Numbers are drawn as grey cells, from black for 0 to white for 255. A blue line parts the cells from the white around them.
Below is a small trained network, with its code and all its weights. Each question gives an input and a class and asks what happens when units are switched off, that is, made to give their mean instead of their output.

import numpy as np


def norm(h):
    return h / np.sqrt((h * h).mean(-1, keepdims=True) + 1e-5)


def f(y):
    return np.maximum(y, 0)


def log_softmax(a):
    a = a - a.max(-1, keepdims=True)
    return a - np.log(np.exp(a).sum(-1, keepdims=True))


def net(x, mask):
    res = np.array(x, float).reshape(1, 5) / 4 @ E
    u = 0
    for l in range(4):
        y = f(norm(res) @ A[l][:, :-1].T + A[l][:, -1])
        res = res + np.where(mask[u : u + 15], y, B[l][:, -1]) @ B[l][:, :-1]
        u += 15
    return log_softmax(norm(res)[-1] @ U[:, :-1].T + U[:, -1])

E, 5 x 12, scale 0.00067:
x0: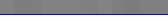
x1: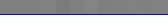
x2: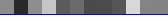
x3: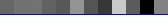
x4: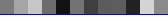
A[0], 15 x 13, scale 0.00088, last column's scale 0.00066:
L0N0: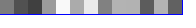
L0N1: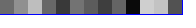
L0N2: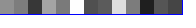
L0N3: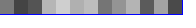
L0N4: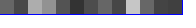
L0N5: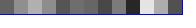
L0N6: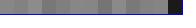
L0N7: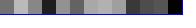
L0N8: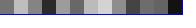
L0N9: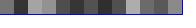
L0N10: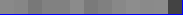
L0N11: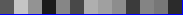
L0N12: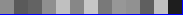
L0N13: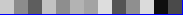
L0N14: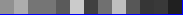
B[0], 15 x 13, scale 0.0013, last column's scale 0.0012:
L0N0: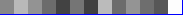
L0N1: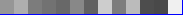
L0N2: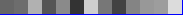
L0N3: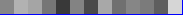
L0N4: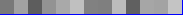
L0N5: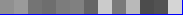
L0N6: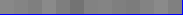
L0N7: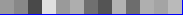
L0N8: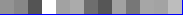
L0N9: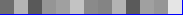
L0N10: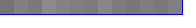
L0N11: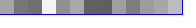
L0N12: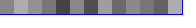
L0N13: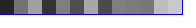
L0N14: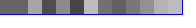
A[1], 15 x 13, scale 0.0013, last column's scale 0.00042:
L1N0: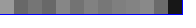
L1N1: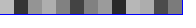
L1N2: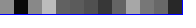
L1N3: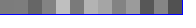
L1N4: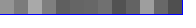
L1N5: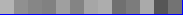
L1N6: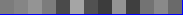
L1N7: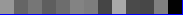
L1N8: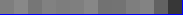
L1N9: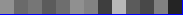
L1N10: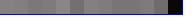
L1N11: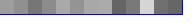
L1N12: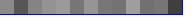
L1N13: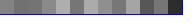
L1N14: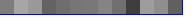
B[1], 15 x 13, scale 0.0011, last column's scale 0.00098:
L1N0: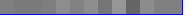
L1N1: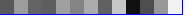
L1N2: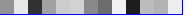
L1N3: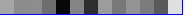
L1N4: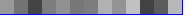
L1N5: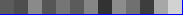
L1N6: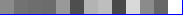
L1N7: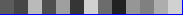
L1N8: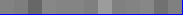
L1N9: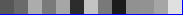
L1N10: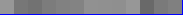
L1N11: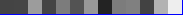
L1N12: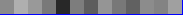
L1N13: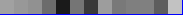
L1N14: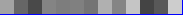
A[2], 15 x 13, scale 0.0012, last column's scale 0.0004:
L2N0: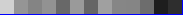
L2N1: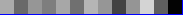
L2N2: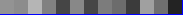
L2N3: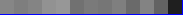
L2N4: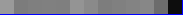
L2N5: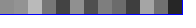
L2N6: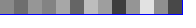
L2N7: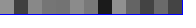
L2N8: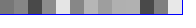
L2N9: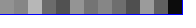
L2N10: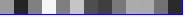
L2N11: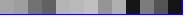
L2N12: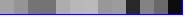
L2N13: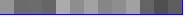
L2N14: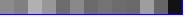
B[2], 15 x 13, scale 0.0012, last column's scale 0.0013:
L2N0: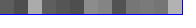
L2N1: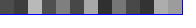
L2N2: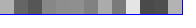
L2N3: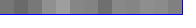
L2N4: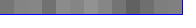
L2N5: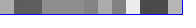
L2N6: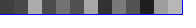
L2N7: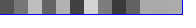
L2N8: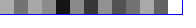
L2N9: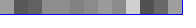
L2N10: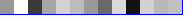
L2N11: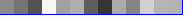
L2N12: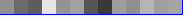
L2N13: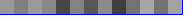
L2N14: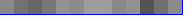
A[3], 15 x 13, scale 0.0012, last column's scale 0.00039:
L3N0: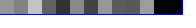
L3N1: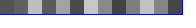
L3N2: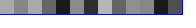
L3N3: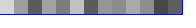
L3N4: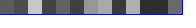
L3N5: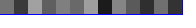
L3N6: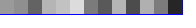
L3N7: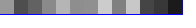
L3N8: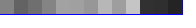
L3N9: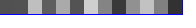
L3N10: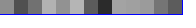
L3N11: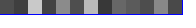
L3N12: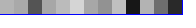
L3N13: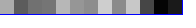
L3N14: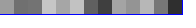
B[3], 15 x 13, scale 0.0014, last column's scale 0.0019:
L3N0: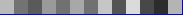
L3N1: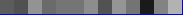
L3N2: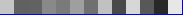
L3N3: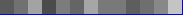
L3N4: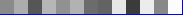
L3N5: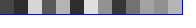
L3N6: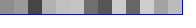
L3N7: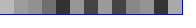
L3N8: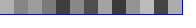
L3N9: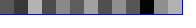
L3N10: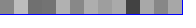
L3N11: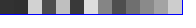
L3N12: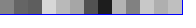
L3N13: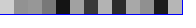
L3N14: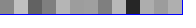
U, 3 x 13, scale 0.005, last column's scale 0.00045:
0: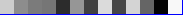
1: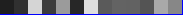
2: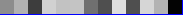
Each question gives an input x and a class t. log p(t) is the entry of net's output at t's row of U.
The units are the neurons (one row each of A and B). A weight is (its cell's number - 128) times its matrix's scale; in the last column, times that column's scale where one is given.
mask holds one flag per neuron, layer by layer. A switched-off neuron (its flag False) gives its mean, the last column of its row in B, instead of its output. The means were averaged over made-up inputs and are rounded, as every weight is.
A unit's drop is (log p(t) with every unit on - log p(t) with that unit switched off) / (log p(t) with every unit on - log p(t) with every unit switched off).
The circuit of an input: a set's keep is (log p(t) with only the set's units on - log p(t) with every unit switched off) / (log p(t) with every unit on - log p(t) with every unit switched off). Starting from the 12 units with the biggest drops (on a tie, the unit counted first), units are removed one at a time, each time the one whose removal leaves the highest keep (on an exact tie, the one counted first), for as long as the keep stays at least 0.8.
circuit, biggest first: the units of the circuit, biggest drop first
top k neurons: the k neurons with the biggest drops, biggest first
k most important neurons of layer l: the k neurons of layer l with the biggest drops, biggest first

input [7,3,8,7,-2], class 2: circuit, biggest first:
(L1N2)
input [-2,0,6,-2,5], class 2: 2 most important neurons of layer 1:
(L1N2; L1N3)
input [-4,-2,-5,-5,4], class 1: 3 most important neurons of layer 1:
(L1N2; L1N11; L1N1)
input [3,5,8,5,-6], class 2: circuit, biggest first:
(L1N2; L2N10)
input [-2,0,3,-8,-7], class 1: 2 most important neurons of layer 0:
(L0N13; L0N1)
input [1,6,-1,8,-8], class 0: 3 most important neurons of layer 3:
(L3N13; L3N8; L3N7)
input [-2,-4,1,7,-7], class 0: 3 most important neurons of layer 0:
(L0N0; L0N13; L0N3)
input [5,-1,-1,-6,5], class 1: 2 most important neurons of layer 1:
(L1N3; L1N11)
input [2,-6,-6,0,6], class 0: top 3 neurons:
(L0N1; L1N2; L0N9)
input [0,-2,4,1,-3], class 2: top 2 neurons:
(L0N1; L0N5)
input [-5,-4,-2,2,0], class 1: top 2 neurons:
(L1N2; L0N9)
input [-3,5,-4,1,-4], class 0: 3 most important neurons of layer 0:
(L0N0; L0N9; L0N4)
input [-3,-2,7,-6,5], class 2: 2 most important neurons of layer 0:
(L0N2; L0N14)
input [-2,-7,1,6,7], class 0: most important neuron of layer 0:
(L0N1)
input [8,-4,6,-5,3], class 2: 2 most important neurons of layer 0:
(L0N2; L0N14)
